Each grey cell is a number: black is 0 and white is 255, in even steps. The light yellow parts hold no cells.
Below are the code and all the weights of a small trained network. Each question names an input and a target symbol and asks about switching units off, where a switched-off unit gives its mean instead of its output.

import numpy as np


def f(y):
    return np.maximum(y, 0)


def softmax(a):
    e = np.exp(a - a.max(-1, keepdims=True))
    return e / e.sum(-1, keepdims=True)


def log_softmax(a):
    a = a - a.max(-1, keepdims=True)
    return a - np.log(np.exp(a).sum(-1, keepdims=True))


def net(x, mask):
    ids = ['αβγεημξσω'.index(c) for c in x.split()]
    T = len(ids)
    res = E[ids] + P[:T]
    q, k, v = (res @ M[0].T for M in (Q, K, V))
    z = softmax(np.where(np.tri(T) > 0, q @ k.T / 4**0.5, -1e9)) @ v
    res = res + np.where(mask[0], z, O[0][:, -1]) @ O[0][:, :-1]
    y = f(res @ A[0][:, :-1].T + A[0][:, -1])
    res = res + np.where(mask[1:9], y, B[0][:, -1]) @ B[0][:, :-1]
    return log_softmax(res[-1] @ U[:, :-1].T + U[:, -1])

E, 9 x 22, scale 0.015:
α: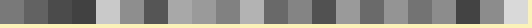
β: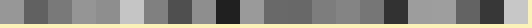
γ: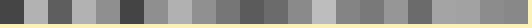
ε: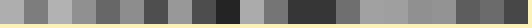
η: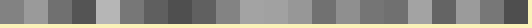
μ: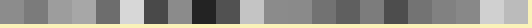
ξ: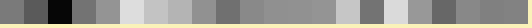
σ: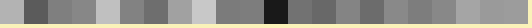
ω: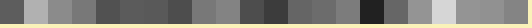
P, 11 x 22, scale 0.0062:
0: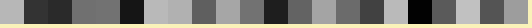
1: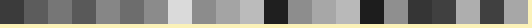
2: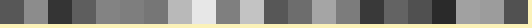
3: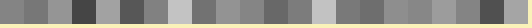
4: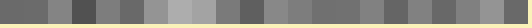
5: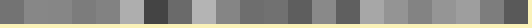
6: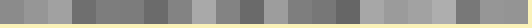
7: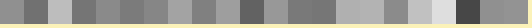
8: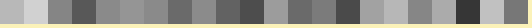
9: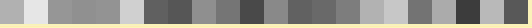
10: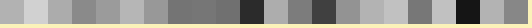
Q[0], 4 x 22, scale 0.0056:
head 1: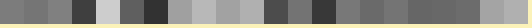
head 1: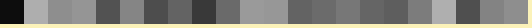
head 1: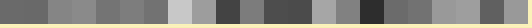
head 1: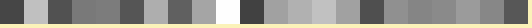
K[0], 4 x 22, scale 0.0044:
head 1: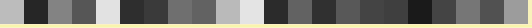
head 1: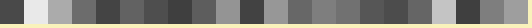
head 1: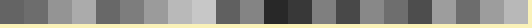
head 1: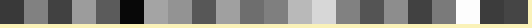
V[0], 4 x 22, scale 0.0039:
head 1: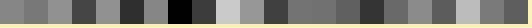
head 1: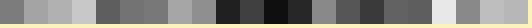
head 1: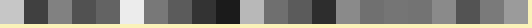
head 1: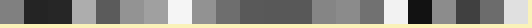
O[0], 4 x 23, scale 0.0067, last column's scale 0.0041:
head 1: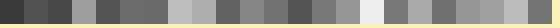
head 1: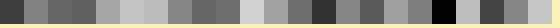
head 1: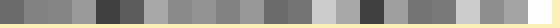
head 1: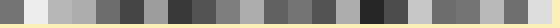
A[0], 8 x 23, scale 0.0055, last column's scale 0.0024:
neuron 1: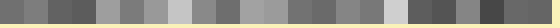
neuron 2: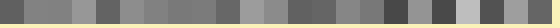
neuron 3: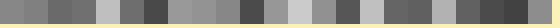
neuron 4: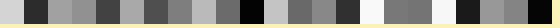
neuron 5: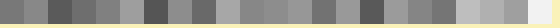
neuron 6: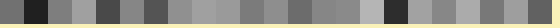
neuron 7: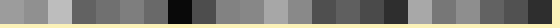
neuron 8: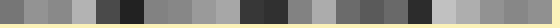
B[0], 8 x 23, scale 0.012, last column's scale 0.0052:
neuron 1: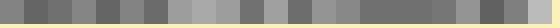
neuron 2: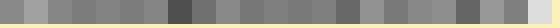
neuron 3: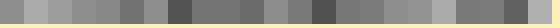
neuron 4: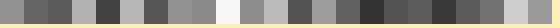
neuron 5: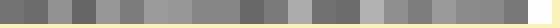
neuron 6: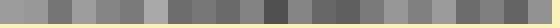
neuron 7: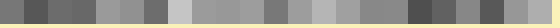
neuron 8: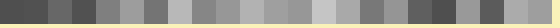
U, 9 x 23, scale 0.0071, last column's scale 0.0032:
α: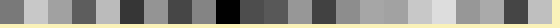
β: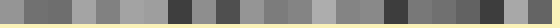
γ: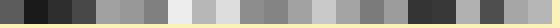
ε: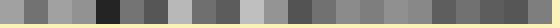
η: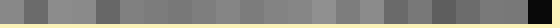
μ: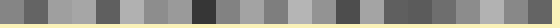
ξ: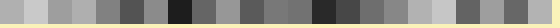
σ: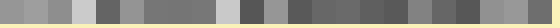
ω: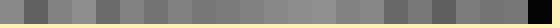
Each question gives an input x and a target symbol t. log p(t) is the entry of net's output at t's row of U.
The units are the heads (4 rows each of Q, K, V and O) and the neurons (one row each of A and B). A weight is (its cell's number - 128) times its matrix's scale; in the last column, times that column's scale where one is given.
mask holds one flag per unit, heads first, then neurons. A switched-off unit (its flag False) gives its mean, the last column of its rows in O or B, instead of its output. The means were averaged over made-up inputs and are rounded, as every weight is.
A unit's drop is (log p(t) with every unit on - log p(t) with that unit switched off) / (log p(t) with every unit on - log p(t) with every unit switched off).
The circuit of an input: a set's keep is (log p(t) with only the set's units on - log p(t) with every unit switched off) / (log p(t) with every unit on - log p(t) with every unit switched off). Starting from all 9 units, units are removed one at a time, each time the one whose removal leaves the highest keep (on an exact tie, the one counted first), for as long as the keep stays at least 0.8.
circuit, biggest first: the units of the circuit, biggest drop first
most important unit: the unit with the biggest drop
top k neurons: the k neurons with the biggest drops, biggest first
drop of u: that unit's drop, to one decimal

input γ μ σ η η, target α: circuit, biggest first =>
head 1; neuron 3; neuron 4
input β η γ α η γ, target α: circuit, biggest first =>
head 1; neuron 4
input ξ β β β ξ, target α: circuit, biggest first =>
head 1
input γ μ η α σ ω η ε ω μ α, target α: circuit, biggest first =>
neuron 4; neuron 7
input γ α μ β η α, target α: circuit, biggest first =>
head 1; neuron 4
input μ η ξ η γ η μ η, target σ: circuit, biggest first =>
neuron 4; head 1; neuron 3
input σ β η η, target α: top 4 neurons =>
neuron 3; neuron 4; neuron 7; neuron 8
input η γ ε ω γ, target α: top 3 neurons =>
neuron 4; neuron 7; neuron 8
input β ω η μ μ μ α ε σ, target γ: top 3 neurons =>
neuron 8; neuron 2; neuron 3
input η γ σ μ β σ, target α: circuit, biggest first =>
neuron 4; neuron 7
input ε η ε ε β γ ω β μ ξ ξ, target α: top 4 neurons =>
neuron 4; neuron 7; neuron 8; neuron 5
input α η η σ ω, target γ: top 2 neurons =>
neuron 8; neuron 3
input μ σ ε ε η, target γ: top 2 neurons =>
neuron 7; neuron 3
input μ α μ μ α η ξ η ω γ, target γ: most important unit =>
neuron 8
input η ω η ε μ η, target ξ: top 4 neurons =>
neuron 3; neuron 4; neuron 6; neuron 7
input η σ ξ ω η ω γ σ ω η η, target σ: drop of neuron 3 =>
0.2
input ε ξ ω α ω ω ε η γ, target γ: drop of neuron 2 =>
0.2
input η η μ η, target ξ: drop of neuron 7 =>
0.2
